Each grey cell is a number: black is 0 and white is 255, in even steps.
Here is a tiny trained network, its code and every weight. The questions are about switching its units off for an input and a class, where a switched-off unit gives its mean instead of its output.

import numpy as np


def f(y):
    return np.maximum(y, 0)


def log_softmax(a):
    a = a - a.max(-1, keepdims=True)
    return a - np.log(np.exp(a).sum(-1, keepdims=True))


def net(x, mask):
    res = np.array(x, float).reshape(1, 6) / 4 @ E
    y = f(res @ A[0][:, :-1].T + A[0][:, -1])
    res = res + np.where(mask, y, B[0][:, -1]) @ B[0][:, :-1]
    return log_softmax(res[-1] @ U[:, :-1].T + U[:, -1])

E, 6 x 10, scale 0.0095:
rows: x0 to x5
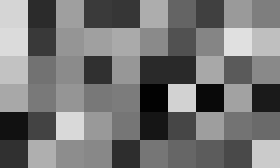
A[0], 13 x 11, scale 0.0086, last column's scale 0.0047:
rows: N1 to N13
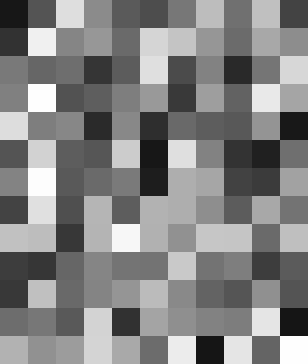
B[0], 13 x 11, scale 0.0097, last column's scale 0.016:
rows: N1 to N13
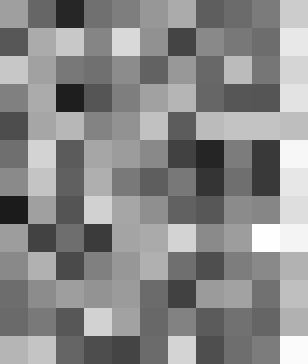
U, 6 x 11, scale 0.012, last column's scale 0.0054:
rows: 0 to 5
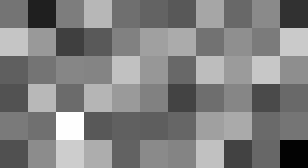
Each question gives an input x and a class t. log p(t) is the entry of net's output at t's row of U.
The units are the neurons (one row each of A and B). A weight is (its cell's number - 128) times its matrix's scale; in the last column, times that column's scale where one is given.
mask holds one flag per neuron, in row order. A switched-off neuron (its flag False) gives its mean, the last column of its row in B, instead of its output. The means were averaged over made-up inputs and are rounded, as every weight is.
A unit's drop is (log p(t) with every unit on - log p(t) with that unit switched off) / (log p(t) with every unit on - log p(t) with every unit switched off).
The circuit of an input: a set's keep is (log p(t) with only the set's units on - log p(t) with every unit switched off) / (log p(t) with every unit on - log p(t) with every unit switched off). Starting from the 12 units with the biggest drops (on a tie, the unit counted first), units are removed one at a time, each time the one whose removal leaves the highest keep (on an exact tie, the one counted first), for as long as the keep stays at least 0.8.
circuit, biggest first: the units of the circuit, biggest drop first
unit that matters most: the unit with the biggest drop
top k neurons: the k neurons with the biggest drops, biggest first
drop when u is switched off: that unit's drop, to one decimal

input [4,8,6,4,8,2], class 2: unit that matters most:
N5
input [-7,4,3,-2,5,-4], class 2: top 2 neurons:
[N13, N4]
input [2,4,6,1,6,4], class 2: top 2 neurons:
[N5, N13]
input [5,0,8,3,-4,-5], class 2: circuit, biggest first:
[N5, N4]
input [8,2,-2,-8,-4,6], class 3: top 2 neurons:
[N9, N12]
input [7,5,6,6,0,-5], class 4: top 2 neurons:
[N5, N4]
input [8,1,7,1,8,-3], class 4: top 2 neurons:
[N9, N8]
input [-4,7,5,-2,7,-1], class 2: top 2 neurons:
[N13, N7]
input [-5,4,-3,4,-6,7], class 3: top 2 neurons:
[N8, N2]
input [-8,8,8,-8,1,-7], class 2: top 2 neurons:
[N13, N7]
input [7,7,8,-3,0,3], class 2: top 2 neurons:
[N5, N13]
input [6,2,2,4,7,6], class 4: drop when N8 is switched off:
0.2
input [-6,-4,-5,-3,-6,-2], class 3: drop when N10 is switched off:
0.0
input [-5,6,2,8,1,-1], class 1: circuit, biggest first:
[N13]
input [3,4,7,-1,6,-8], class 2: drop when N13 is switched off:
0.1
